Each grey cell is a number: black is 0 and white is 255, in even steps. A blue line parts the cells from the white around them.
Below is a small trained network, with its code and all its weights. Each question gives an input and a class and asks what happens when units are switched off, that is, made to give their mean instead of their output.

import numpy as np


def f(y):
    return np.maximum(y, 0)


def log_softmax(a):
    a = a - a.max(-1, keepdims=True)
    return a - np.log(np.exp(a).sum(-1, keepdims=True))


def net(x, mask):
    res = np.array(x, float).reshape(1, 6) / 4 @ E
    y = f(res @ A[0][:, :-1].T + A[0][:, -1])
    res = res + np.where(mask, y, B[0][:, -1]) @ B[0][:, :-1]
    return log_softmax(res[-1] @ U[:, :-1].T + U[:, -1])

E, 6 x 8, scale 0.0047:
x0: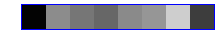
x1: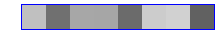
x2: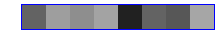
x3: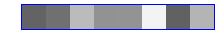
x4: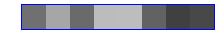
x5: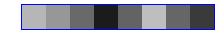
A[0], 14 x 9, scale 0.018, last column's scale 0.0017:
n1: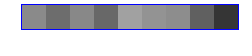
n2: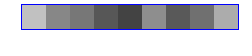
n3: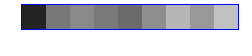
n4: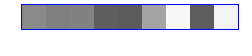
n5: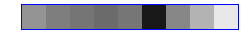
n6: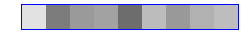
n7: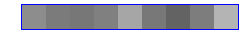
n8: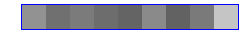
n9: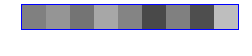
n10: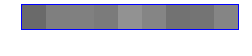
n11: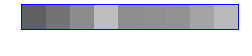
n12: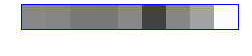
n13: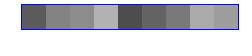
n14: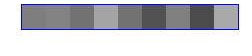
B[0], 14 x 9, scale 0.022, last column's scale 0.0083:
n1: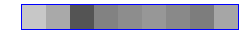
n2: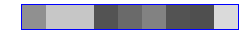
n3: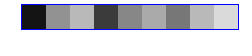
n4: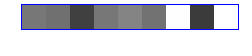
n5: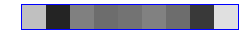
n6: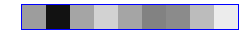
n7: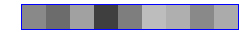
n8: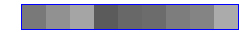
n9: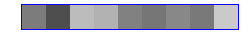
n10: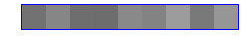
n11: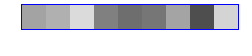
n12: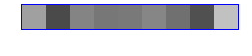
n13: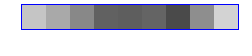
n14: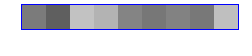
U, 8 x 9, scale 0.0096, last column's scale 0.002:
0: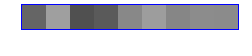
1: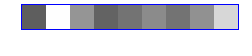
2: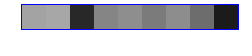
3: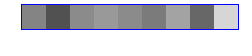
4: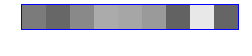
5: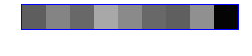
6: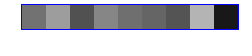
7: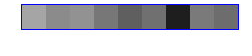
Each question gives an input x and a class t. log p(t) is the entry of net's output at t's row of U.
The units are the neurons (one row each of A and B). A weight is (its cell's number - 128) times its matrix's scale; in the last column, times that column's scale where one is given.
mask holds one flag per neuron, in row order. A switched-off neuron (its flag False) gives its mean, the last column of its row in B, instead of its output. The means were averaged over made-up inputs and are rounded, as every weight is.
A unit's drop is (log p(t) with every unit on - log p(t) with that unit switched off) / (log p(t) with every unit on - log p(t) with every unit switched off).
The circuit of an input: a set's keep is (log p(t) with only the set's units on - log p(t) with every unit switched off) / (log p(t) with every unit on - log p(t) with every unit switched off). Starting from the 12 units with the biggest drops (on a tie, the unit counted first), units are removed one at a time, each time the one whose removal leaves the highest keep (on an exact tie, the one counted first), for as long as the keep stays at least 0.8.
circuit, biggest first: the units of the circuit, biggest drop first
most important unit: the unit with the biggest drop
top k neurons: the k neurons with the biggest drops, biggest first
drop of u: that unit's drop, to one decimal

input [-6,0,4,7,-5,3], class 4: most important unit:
n6
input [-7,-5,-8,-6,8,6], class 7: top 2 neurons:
[n4; n2]
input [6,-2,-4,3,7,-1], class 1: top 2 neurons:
[n6; n5]
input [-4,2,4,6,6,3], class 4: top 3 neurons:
[n6; n4; n5]
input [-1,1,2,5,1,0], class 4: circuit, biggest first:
[n4; n5; n2]
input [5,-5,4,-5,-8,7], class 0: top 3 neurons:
[n4; n6; n11]
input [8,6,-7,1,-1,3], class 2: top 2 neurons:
[n4; n1]
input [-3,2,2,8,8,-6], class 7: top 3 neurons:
[n4; n13; n11]
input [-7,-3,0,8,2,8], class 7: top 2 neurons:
[n2; n6]
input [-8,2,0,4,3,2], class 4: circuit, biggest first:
[n6; n4]
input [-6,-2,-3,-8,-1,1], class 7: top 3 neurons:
[n4; n2; n6]
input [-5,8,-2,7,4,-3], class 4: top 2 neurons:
[n6; n4]
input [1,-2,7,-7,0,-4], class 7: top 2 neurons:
[n13; n4]
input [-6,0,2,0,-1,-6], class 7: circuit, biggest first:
[n13]
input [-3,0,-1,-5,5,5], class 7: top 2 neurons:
[n4; n2]
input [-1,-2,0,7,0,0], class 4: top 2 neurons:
[n4; n2]
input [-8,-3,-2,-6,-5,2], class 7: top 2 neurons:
[n2; n4]
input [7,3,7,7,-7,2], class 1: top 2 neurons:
[n3; n5]
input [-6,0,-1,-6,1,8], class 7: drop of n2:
0.3
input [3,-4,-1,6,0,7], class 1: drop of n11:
0.0
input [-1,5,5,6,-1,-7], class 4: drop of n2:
0.1
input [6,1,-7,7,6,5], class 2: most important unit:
n1
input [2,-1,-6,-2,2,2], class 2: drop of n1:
0.2
